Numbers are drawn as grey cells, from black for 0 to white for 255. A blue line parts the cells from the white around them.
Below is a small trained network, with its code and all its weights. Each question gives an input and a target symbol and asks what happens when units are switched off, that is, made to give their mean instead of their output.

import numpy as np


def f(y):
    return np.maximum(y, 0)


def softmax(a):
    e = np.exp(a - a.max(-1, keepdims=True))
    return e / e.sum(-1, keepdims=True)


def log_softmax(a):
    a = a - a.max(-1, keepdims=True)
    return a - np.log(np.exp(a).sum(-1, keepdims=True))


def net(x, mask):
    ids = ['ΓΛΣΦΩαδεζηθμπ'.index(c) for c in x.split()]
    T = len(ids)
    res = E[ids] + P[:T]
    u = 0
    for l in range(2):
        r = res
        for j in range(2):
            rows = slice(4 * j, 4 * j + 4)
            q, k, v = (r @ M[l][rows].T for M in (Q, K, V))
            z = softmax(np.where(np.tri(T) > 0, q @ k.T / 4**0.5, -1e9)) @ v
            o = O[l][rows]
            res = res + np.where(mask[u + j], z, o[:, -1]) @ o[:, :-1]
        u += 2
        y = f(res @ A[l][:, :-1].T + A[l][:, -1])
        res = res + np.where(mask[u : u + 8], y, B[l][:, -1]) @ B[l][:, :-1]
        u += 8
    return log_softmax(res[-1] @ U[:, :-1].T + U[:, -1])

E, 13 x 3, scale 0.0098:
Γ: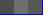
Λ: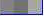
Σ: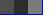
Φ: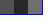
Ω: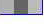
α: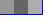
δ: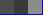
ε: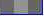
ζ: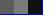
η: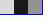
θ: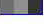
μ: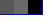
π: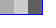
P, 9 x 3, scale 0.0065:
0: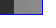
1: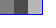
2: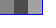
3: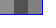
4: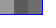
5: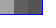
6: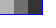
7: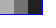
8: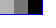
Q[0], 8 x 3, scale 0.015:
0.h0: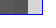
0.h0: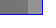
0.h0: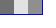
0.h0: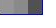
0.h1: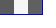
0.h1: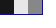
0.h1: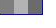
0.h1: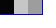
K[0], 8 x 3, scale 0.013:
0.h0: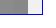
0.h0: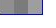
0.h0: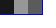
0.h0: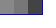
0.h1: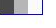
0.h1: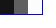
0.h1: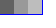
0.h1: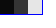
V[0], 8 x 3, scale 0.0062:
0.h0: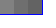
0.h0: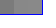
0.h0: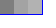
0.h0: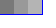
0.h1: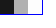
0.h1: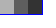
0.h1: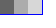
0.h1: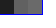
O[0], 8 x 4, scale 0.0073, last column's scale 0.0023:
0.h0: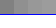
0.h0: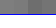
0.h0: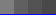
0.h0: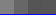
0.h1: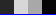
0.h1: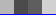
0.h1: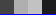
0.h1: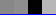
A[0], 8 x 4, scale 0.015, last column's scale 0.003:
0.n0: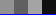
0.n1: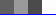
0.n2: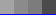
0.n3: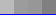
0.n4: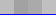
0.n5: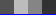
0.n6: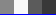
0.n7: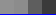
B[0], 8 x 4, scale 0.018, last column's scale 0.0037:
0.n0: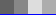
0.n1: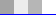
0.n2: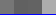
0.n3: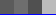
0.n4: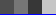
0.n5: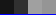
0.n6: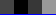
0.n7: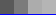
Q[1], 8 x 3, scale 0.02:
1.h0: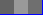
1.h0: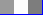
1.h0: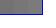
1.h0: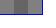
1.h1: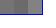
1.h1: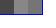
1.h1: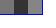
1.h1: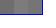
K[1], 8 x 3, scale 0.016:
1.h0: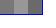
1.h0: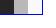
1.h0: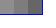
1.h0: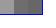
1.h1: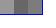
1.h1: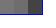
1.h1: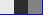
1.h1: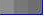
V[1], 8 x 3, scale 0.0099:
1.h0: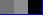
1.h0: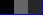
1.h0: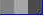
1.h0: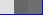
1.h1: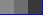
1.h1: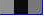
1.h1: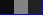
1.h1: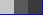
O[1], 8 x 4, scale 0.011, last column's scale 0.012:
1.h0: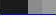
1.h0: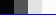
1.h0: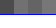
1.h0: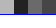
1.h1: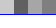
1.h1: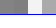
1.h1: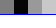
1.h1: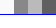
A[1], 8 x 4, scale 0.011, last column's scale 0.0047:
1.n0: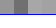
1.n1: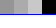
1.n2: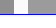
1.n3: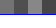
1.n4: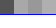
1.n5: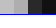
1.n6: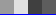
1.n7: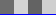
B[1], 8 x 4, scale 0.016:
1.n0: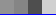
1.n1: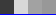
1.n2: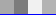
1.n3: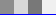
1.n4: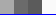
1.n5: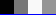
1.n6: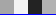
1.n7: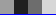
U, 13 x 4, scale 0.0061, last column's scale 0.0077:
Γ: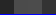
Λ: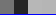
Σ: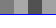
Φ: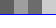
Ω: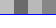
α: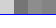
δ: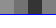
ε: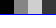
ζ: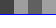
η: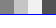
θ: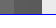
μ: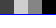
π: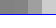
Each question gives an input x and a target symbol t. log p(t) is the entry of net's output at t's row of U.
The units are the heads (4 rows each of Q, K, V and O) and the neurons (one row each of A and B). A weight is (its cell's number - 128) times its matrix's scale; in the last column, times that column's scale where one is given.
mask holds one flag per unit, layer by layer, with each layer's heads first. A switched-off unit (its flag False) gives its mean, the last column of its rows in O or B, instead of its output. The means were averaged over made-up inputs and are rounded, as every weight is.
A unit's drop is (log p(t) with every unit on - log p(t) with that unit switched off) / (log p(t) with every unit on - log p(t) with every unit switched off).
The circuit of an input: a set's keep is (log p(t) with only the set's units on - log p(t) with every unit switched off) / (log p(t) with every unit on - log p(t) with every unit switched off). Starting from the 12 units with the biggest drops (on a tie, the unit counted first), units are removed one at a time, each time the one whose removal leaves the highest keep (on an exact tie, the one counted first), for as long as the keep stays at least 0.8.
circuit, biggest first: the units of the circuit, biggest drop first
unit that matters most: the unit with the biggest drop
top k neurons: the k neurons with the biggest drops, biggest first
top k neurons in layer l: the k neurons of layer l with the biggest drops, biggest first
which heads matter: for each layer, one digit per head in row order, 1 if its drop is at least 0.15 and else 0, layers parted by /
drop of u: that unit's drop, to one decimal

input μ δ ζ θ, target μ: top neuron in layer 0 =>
[0.n1]
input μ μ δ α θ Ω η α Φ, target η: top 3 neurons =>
[0.n1, 1.n1, 1.n7]
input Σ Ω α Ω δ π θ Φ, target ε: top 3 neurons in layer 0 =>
[0.n6, 0.n4, 0.n3]
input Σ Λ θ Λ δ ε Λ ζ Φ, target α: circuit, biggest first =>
[0.h1, 1.h1]
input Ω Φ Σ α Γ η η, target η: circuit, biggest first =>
[1.h1, 1.n1]
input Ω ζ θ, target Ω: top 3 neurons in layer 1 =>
[1.n2, 1.n7, 1.n3]
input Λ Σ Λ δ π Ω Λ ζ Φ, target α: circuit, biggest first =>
[1.h1, 0.h1]
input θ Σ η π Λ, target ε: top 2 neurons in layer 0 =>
[0.n1, 0.n0]
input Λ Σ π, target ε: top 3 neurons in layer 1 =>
[1.n3, 1.n7, 1.n6]
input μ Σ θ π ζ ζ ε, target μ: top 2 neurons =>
[1.n6, 1.n5]
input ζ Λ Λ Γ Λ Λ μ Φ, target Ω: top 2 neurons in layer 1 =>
[1.n6, 1.n4]
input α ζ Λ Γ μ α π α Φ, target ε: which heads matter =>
11 / 10
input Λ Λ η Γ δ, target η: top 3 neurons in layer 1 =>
[1.n1, 1.n7, 1.n4]
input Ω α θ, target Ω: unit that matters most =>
1.h0
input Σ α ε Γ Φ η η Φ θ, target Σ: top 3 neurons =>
[1.n6, 0.n1, 0.n4]
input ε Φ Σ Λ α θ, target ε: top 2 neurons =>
[0.n6, 0.n5]
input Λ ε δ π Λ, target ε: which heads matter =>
01 / 10
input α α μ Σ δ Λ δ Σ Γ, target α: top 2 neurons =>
[1.n2, 0.n5]
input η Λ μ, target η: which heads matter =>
00 / 11
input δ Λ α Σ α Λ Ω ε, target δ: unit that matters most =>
1.h1
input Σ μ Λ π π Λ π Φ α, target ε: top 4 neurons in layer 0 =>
[0.n6, 0.n4, 0.n3, 0.n0]
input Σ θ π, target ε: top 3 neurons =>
[0.n6, 1.n3, 0.n4]
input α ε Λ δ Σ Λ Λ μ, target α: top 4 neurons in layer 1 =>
[1.n2, 1.n7, 1.n6, 1.n4]
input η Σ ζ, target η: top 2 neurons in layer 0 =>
[0.n4, 0.n3]
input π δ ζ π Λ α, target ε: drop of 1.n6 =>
0.2
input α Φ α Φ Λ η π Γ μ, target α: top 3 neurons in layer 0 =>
[0.n1, 0.n5, 0.n4]
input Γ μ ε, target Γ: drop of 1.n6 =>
0.1
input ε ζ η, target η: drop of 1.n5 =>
-0.1
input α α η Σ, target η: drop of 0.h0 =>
0.0
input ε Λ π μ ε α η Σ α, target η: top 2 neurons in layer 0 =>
[0.n1, 0.n2]
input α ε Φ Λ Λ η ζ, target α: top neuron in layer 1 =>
[1.n2]
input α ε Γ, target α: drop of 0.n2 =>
0.1
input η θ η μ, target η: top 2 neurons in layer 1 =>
[1.n5, 1.n2]
